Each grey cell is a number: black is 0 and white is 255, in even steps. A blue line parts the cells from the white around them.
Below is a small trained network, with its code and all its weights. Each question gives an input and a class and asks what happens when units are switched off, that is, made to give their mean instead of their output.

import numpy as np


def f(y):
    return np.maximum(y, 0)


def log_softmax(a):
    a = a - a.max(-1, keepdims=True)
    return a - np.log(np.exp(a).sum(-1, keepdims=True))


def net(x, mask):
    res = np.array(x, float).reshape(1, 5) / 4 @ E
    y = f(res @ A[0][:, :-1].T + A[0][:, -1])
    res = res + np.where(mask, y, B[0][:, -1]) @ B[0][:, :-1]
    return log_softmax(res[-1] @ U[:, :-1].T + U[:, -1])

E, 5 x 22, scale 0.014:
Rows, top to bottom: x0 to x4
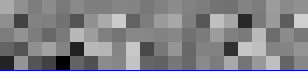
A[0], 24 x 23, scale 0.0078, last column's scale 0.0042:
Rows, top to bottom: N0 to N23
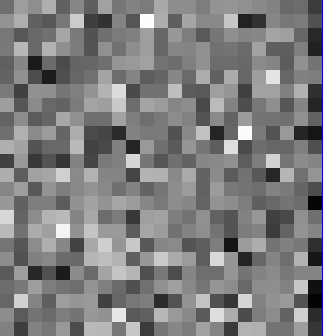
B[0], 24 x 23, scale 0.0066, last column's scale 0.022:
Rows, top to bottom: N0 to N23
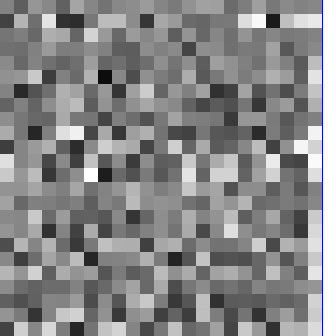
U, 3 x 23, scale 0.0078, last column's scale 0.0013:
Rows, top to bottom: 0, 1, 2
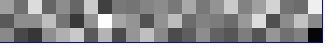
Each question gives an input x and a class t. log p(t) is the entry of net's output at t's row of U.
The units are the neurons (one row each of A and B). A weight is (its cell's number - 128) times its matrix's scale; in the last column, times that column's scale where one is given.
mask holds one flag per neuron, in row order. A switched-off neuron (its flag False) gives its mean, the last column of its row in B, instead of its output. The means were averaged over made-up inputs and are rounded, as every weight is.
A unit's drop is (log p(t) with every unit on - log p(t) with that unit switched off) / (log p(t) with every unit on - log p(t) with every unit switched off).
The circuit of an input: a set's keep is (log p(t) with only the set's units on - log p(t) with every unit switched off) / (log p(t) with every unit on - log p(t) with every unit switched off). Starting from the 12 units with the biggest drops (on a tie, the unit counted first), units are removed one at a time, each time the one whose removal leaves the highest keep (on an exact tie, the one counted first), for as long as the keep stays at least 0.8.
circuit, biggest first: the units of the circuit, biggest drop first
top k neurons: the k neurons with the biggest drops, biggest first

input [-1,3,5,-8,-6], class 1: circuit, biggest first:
[N1]
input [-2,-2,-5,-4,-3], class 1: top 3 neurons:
[N1 N11 N10]
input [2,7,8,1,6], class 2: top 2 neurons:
[N22 N6]
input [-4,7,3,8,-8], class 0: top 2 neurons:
[N12 N16]
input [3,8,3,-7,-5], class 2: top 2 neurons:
[N22 N18]
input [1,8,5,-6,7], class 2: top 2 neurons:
[N22 N18]
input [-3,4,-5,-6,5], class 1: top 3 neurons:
[N1 N10 N12]
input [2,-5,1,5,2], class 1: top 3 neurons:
[N23 N17 N22]
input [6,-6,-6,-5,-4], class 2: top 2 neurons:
[N9 N23]
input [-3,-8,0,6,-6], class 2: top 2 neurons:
[N9 N21]
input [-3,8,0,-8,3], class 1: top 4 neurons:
[N1 N10 N9 N21]
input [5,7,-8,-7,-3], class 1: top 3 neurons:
[N1 N10 N9]
